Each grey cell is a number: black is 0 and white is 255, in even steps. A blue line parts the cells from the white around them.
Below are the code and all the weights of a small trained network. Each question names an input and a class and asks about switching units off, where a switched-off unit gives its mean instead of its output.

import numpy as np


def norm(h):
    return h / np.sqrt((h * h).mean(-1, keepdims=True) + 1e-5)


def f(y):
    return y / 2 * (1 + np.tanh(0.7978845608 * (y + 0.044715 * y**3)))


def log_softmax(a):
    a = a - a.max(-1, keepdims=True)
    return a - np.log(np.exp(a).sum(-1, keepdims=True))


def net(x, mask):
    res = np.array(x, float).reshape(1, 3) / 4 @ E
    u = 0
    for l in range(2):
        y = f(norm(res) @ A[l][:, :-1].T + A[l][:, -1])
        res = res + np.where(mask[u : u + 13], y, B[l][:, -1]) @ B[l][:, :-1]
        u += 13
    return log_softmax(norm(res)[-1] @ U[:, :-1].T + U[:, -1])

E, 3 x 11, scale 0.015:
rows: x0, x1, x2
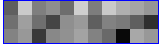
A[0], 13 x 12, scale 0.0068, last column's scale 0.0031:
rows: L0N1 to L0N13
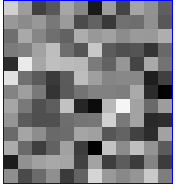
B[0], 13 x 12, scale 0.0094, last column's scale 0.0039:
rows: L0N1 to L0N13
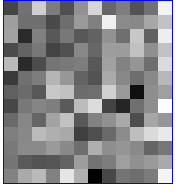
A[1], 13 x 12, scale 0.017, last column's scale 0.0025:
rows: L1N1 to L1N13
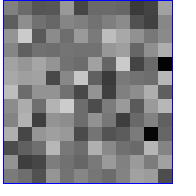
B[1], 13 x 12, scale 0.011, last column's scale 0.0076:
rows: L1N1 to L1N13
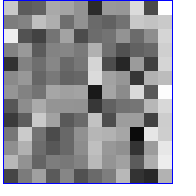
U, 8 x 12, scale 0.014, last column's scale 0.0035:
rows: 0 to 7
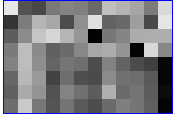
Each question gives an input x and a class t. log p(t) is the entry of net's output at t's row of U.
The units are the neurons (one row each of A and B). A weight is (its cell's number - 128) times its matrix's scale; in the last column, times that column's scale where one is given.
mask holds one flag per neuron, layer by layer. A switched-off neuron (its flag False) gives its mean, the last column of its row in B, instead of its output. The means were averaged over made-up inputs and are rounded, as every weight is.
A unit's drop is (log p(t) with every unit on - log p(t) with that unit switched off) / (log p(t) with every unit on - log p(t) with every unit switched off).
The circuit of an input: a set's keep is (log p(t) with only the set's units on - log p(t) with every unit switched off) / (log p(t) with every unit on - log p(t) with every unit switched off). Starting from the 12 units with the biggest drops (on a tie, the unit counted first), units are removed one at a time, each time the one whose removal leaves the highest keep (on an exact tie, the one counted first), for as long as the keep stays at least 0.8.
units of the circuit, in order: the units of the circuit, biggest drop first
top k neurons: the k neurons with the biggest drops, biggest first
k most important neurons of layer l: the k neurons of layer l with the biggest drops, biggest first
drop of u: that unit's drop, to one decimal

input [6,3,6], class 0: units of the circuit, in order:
[L1N3]
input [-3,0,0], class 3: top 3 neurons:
[L0N2 L0N4 L1N1]
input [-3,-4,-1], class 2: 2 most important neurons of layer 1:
[L1N7 L1N10]
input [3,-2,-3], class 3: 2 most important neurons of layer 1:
[L1N1 L1N7]
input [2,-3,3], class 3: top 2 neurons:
[L1N6 L0N10]
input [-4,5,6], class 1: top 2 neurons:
[L1N9 L0N1]
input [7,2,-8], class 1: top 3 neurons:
[L1N5 L0N8 L0N2]
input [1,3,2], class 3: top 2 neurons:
[L1N11 L0N1]
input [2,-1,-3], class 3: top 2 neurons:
[L0N10 L0N3]
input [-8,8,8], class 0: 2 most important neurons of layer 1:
[L1N1 L1N5]
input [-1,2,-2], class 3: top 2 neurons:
[L0N8 L1N11]
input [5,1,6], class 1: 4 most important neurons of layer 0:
[L0N1 L0N2 L0N4 L0N12]
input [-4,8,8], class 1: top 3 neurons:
[L1N9 L0N1 L0N13]
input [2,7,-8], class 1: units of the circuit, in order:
[L1N5]
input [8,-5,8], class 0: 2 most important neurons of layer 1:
[L1N3 L1N5]
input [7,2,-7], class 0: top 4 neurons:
[L1N3 L0N1 L0N5 L1N9]
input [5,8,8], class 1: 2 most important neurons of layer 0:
[L0N1 L0N13]
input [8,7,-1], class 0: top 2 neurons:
[L1N3 L0N13]
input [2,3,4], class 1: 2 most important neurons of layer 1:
[L1N9 L1N10]
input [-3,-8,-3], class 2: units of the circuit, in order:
[L0N13]
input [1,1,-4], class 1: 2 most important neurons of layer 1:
[L1N5 L1N10]
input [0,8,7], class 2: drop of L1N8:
0.2
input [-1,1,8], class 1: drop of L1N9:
0.3
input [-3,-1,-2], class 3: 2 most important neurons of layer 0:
[L0N4 L0N2]
